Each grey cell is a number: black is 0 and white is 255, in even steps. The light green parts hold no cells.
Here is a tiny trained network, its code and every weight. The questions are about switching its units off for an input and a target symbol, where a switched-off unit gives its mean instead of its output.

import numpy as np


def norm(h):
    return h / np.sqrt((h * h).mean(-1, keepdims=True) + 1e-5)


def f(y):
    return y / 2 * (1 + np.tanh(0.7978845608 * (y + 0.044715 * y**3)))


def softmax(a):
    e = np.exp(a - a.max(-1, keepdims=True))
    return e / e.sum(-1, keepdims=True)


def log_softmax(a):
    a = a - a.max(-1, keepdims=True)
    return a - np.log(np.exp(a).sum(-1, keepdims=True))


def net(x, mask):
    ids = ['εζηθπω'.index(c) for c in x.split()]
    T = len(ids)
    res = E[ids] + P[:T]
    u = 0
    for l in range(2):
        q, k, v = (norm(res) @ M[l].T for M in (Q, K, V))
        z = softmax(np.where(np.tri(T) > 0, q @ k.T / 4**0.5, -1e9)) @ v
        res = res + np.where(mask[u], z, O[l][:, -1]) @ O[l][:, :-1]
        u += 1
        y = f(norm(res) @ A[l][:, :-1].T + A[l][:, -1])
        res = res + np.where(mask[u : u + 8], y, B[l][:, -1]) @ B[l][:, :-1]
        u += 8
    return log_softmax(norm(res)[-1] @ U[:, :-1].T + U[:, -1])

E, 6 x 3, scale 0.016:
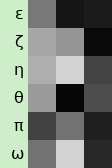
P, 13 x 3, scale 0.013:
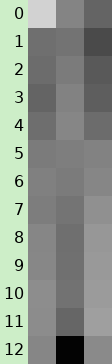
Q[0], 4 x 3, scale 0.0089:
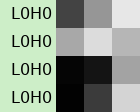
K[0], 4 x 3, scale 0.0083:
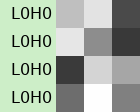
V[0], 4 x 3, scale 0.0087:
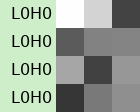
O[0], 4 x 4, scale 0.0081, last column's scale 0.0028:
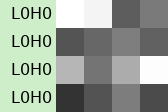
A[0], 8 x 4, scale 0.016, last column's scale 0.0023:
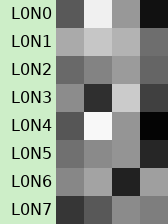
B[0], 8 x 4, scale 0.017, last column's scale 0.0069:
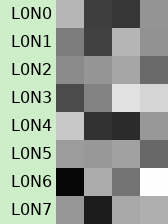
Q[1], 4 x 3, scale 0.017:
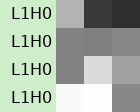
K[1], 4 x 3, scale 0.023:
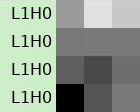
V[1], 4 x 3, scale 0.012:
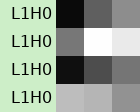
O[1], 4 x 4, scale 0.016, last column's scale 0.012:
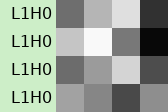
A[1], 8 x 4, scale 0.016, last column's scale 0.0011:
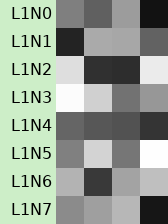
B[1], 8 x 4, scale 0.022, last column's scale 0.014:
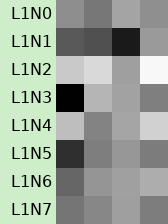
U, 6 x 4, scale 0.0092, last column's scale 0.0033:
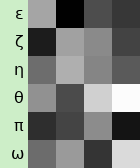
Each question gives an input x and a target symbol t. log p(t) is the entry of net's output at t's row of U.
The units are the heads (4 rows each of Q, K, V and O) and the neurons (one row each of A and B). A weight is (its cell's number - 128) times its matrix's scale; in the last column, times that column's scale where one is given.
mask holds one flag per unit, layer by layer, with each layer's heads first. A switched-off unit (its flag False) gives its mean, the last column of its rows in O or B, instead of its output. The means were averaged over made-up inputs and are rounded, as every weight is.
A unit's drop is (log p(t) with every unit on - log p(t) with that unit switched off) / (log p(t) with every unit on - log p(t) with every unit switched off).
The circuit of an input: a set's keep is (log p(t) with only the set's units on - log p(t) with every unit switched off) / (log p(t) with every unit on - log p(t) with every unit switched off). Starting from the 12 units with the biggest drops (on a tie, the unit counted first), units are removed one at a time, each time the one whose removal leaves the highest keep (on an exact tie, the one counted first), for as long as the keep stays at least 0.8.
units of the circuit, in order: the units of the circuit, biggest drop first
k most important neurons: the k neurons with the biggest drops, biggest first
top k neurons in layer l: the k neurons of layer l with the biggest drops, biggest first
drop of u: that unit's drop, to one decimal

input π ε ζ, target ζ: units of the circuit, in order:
[L0N6]
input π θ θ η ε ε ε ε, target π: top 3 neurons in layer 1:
[L1N2, L1N1, L1N4]
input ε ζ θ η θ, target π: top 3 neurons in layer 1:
[L1N2, L1N1, L1N4]
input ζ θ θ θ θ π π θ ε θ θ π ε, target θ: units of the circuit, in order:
[L0N6, L1H0]
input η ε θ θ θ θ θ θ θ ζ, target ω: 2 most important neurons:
[L0N3, L0N6]
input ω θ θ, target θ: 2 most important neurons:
[L0N6, L0N4]
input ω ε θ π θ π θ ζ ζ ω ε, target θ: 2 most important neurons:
[L0N6, L1N1]
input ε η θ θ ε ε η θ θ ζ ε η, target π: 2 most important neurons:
[L0N6, L1N2]
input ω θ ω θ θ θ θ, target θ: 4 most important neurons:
[L0N6, L0N3, L0N4, L0N0]
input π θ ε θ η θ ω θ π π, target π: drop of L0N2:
0.0
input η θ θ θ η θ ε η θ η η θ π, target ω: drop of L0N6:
0.1
